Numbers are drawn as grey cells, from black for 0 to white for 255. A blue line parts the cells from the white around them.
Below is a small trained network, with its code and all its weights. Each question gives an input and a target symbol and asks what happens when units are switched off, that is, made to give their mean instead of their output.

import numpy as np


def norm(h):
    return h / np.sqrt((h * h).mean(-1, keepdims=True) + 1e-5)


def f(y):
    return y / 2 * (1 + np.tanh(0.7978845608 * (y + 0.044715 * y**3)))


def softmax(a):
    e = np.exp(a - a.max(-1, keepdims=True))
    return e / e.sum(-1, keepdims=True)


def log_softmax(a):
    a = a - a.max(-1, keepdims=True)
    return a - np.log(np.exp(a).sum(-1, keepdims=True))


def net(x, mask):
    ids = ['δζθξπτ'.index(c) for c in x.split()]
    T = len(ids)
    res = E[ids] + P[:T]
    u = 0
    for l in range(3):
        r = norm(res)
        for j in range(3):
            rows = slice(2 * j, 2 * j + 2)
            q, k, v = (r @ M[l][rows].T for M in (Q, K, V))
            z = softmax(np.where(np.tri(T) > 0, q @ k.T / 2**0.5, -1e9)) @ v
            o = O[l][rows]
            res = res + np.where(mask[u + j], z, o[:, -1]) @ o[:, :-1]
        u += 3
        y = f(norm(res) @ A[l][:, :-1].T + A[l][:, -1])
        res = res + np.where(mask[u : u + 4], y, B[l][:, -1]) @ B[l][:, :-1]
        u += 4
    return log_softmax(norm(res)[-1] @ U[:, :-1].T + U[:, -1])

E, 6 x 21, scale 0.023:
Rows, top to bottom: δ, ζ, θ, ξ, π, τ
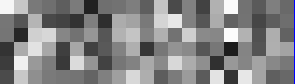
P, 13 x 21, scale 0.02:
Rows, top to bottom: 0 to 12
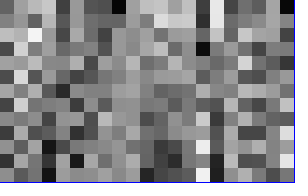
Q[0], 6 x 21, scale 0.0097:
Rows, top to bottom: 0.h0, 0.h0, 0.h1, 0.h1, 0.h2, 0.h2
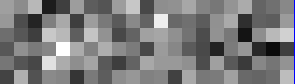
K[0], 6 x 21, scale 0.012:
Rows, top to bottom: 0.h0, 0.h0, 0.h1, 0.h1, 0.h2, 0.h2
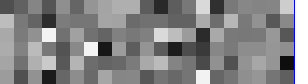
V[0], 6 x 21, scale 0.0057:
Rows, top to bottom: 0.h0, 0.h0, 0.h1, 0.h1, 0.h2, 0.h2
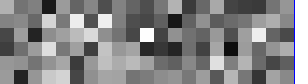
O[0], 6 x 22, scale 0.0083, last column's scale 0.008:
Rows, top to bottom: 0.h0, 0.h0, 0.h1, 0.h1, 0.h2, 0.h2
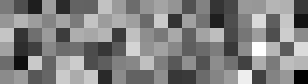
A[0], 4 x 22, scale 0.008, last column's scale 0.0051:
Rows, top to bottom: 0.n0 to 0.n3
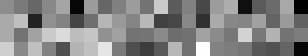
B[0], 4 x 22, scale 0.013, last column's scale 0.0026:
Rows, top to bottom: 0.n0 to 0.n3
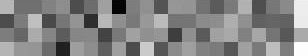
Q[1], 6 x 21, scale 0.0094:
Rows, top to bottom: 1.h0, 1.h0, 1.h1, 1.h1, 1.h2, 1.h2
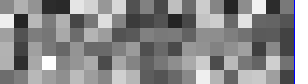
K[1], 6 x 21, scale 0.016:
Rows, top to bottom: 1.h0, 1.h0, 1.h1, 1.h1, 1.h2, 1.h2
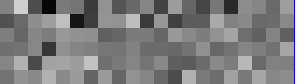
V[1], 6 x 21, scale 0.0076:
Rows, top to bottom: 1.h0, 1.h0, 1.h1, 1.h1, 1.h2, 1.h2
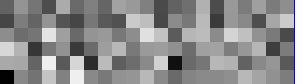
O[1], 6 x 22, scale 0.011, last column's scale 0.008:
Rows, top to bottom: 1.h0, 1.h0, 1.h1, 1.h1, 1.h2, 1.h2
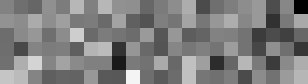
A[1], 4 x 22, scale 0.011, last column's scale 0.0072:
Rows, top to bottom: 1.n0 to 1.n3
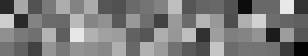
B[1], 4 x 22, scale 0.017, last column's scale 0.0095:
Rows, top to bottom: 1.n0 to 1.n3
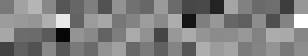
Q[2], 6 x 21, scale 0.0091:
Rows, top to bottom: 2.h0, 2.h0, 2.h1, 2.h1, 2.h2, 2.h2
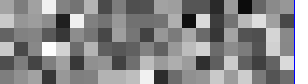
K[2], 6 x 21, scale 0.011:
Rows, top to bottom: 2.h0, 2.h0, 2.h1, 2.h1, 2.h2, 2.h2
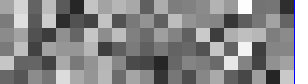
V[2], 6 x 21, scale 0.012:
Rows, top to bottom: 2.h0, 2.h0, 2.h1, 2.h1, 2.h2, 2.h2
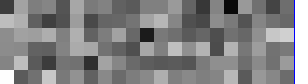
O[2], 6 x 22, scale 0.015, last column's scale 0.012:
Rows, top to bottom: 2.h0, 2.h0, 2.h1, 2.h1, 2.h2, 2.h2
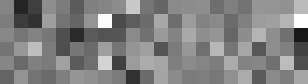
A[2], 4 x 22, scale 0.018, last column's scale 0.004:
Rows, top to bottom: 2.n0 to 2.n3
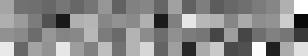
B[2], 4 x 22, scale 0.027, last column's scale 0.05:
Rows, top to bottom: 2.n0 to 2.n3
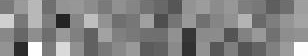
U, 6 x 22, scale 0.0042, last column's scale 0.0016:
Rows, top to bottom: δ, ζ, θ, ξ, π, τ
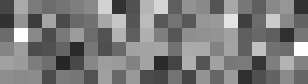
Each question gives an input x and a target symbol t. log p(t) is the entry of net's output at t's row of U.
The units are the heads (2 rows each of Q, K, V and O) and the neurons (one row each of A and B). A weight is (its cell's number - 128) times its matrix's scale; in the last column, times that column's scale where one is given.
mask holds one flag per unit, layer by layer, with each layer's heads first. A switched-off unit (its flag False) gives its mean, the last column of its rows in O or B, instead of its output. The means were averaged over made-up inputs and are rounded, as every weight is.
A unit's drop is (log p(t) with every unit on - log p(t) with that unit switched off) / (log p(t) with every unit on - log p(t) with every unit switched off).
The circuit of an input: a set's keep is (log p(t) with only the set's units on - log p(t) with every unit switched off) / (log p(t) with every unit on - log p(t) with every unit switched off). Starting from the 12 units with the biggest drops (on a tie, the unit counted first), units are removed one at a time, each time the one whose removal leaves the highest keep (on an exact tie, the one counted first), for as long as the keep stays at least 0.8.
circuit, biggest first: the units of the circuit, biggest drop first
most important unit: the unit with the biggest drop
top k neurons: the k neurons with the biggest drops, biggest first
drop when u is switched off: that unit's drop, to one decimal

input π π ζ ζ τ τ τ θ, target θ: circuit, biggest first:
(2.h0, 2.n3)
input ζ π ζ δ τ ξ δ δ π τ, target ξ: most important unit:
0.h2
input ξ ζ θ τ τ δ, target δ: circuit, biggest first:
(2.n3, 2.h2)
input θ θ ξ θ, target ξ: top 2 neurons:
(2.n3, 1.n1)
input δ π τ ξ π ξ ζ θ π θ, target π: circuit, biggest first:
(0.h2, 2.n3)
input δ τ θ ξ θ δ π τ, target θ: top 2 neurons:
(1.n1, 2.n3)
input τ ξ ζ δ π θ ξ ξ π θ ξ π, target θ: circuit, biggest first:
(0.h2, 2.h0, 2.n3)
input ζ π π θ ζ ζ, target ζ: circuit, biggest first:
(2.n3, 1.h2, 1.n3)
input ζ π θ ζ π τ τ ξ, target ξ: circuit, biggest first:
(0.h0, 2.n3, 2.h1, 1.h1)
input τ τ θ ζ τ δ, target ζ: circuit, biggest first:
(1.h2, 2.n3, 1.n1)
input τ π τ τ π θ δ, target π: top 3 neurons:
(1.n1, 2.n3, 2.n1)
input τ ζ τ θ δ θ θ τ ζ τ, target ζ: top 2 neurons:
(1.n1, 2.n3)
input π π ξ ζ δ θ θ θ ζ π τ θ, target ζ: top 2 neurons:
(2.n3, 0.n0)
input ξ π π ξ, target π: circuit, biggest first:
(2.n3)
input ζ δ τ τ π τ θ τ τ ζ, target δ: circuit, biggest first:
(2.h2, 2.n3, 0.h2, 1.n0)
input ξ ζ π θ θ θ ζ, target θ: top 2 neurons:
(2.n3, 0.n3)
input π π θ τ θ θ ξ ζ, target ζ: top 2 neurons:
(2.n3, 1.n3)
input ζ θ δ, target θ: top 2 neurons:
(2.n3, 2.n1)
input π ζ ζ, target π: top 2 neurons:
(1.n1, 2.n3)
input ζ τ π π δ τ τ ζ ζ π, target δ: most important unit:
1.n0
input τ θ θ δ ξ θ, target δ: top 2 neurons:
(2.n3, 0.n0)
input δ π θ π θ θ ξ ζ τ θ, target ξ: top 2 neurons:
(1.n1, 2.n3)
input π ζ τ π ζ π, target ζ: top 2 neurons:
(2.n3, 2.n1)
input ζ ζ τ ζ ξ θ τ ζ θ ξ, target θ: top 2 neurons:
(2.n3, 1.n0)
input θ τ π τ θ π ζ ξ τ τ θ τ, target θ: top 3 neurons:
(2.n3, 1.n1, 2.n1)
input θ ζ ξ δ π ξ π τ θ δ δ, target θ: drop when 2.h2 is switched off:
0.1
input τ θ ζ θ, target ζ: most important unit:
0.h2
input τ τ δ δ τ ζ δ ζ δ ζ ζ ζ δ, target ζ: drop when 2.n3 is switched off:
0.5
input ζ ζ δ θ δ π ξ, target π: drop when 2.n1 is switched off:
0.1
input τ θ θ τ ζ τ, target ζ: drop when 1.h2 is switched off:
0.2
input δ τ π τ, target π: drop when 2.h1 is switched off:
0.1
